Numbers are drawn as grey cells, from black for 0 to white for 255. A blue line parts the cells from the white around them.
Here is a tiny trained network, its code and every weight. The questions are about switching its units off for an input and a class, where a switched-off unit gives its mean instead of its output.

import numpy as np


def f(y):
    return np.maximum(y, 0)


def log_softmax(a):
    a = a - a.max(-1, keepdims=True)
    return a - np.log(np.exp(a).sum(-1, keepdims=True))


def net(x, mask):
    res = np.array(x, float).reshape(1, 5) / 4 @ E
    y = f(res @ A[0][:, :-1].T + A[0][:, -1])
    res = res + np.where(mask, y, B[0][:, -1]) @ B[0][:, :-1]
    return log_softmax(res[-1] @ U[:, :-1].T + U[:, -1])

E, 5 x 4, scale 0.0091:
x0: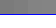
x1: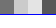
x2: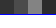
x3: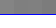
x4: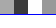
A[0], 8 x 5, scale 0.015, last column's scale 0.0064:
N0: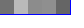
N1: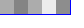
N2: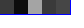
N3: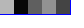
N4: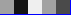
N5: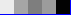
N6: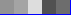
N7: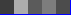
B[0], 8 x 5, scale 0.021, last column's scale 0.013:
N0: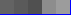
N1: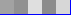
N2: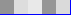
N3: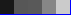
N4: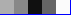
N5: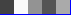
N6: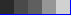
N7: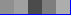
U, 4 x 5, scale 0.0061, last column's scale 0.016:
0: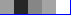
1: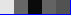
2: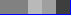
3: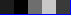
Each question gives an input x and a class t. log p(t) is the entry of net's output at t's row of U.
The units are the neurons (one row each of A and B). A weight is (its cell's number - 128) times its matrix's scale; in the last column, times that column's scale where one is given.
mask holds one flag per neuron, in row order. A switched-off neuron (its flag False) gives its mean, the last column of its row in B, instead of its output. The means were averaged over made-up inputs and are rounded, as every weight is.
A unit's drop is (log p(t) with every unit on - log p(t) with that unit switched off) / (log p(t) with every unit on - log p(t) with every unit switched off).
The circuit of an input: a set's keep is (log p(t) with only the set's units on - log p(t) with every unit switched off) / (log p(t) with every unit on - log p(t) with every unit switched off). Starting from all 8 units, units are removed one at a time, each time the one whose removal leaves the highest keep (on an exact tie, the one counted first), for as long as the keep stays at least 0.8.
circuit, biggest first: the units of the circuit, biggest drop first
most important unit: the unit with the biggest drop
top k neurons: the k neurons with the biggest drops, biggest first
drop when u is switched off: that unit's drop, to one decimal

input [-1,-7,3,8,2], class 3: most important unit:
N3
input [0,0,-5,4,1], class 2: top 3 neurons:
[N5; N4; N1]
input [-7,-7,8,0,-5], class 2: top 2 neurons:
[N2; N4]
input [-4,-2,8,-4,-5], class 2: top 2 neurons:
[N2; N4]
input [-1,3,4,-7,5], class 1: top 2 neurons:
[N4; N1]
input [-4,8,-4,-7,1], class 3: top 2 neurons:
[N6; N2]
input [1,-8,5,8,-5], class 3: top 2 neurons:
[N3; N4]
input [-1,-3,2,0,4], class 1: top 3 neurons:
[N4; N6; N1]
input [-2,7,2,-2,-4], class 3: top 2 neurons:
[N4; N6]
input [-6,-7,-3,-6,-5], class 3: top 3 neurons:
[N4; N3; N2]
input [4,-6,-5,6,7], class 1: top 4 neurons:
[N4; N6; N2; N5]
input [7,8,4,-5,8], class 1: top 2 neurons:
[N4; N3]
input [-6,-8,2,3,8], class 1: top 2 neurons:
[N4; N6]
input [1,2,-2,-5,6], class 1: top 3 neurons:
[N4; N2; N3]
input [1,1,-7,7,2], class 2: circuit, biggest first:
[N5]
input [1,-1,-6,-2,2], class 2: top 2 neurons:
[N5; N1]
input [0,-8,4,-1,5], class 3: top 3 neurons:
[N3; N1; N7]
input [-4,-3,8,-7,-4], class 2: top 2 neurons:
[N2; N4]
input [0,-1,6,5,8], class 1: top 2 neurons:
[N4; N1]
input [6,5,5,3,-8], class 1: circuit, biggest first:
[N7]
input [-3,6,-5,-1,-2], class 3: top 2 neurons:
[N2; N6]
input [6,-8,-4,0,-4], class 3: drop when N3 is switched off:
0.7
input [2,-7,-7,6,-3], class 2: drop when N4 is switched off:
0.4
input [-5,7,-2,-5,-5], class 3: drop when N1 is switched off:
0.2
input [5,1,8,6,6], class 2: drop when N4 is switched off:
-0.1
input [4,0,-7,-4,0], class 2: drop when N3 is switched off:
0.0
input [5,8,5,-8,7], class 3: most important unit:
N6
